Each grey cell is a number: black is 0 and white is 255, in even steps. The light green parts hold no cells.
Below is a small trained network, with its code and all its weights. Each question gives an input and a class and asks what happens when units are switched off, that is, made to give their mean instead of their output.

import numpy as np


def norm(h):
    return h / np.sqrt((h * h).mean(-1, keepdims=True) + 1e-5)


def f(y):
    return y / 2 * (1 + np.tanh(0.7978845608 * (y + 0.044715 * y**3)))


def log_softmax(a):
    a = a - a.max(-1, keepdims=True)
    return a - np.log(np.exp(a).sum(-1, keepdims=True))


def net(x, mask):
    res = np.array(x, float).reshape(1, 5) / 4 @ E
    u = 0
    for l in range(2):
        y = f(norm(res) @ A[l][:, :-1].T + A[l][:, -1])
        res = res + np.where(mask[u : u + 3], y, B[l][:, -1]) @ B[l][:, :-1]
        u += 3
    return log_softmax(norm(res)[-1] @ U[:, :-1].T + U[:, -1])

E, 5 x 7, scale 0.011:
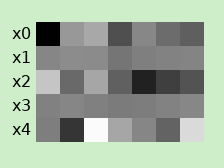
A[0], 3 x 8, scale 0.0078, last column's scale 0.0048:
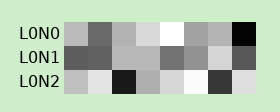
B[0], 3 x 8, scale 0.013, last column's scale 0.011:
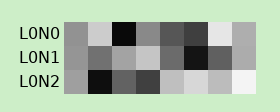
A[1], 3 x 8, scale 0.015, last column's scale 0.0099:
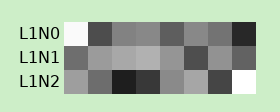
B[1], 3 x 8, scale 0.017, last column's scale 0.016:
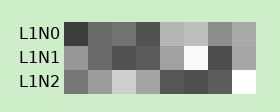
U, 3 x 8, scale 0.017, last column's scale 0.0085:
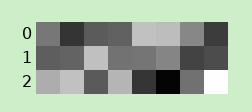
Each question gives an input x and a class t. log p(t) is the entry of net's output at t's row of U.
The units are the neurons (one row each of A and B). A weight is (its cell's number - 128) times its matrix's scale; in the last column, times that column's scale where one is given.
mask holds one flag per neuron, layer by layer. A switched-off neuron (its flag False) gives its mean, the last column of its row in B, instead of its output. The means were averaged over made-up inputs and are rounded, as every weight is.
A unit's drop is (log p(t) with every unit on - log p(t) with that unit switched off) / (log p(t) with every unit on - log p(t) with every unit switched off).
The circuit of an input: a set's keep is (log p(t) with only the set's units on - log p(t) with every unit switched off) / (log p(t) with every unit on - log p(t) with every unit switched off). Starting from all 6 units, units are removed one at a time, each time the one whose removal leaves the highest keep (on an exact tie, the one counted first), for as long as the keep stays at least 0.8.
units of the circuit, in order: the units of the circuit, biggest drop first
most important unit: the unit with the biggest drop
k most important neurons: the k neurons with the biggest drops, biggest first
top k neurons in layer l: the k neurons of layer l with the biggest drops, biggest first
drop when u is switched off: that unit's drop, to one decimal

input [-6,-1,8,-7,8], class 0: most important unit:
L1N2
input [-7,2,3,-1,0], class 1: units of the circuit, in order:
[L1N2; L1N0; L0N1; L1N1]
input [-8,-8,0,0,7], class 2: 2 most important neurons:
[L0N0; L0N2]
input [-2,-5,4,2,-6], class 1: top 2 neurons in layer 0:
[L0N2; L0N0]
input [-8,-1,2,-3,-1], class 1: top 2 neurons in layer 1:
[L1N2; L1N1]
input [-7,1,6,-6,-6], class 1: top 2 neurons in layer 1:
[L1N2; L1N0]
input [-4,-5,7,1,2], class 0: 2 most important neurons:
[L1N0; L1N2]
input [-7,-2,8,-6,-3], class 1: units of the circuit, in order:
[L1N0; L1N2]
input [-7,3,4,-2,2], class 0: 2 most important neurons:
[L1N0; L1N2]
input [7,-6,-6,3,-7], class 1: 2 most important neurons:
[L1N2; L0N2]
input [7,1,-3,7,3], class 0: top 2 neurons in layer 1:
[L1N2; L1N1]
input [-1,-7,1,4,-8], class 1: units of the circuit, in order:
[L1N2; L0N2]
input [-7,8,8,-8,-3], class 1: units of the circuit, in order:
[L1N0; L1N2]
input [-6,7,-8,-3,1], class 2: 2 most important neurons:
[L0N0; L1N1]
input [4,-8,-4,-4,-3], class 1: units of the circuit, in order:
[L1N2]
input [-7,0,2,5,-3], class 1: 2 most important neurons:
[L1N2; L1N1]
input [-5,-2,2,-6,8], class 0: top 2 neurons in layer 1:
[L1N2; L1N1]
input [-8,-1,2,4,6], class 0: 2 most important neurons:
[L1N2; L1N0]
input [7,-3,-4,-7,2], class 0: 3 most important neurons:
[L1N2; L1N1; L0N2]
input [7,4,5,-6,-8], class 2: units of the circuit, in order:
[L1N0]
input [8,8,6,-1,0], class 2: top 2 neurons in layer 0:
[L0N2; L0N1]
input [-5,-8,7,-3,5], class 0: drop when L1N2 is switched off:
1.0
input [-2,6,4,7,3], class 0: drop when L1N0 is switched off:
0.2
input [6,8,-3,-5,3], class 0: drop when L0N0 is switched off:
-0.1
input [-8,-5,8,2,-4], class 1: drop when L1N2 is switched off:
0.7
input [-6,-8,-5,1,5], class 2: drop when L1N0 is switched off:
0.0
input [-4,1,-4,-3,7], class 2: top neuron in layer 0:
[L0N0]
